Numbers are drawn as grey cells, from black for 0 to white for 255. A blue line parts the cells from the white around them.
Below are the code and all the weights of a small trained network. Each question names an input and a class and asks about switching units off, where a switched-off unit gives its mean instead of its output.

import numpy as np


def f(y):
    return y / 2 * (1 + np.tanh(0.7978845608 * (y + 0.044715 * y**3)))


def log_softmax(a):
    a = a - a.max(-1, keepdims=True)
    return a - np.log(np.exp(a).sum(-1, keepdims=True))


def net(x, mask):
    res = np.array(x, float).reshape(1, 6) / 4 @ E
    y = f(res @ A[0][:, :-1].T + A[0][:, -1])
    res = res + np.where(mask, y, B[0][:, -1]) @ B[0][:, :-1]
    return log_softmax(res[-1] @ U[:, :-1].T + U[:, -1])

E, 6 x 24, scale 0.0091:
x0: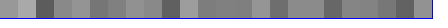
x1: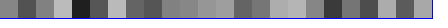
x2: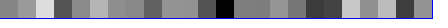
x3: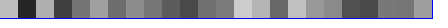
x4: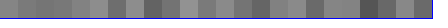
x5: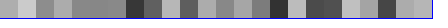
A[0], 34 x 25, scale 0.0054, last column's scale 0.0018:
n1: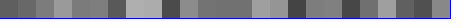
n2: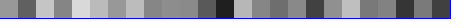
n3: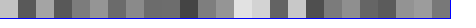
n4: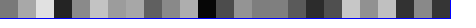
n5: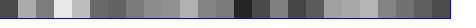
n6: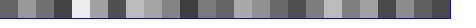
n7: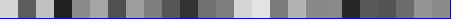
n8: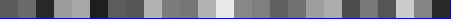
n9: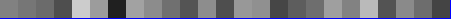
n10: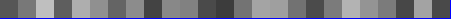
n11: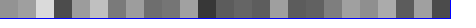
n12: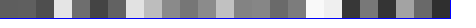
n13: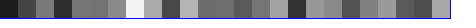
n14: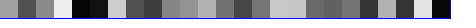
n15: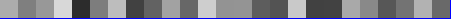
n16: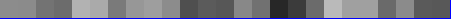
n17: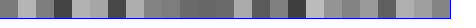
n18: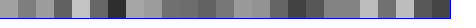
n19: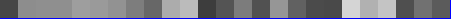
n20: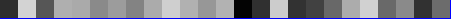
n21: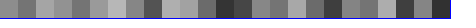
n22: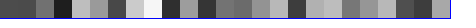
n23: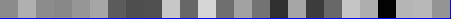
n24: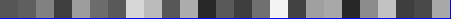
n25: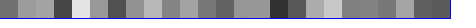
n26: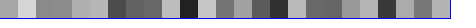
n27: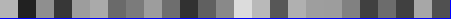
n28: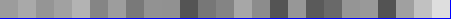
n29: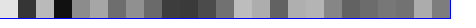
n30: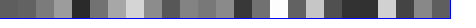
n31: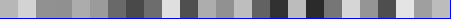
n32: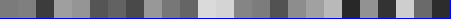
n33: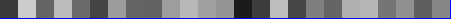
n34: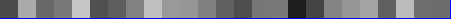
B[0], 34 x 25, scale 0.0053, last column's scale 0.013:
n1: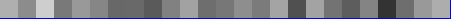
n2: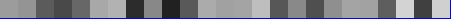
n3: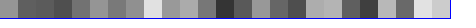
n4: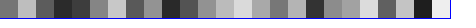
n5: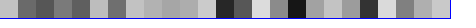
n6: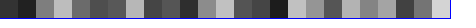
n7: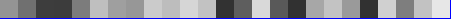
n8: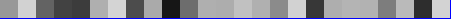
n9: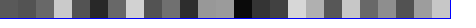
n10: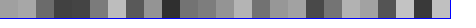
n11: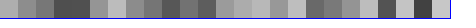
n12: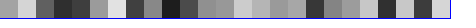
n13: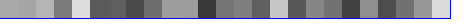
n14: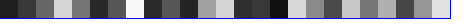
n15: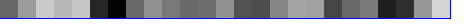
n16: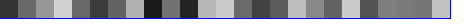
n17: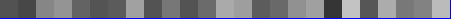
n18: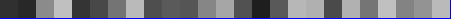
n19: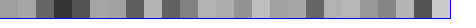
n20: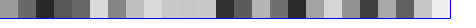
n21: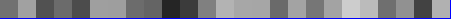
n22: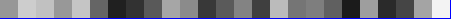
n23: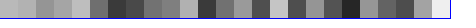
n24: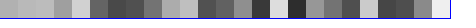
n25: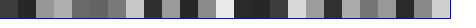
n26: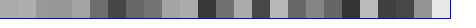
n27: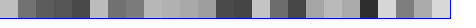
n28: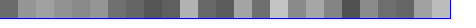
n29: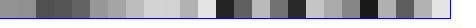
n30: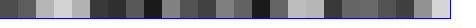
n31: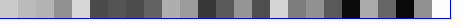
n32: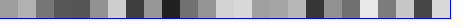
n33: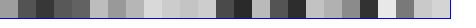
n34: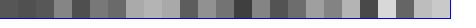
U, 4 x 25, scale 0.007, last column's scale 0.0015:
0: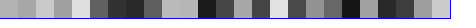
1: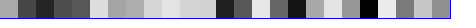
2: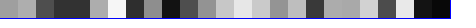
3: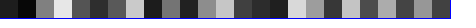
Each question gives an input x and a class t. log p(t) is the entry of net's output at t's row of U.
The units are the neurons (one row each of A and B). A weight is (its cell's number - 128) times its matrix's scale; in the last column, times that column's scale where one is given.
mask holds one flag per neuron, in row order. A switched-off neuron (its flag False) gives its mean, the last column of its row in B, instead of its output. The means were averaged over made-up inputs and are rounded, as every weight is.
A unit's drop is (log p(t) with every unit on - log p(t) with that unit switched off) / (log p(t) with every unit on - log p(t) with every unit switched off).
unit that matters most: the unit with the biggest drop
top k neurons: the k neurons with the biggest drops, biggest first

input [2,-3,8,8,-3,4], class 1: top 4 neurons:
n29, n7, n3, n27
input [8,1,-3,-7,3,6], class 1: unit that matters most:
n33
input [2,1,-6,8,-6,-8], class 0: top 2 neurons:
n22, n30
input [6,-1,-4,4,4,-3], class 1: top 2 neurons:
n4, n7
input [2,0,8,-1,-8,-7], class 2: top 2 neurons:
n4, n19
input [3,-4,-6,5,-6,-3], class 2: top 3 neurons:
n12, n32, n8
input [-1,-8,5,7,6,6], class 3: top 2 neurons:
n9, n6
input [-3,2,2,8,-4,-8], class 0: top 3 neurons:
n22, n24, n30
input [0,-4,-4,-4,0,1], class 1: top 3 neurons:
n20, n4, n5
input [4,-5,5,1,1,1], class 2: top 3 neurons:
n4, n2, n14
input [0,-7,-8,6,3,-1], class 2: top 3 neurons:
n12, n32, n8
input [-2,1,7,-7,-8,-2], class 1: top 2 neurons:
n20, n33
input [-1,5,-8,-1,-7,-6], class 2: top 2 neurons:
n12, n8
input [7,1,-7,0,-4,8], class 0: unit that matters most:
n31
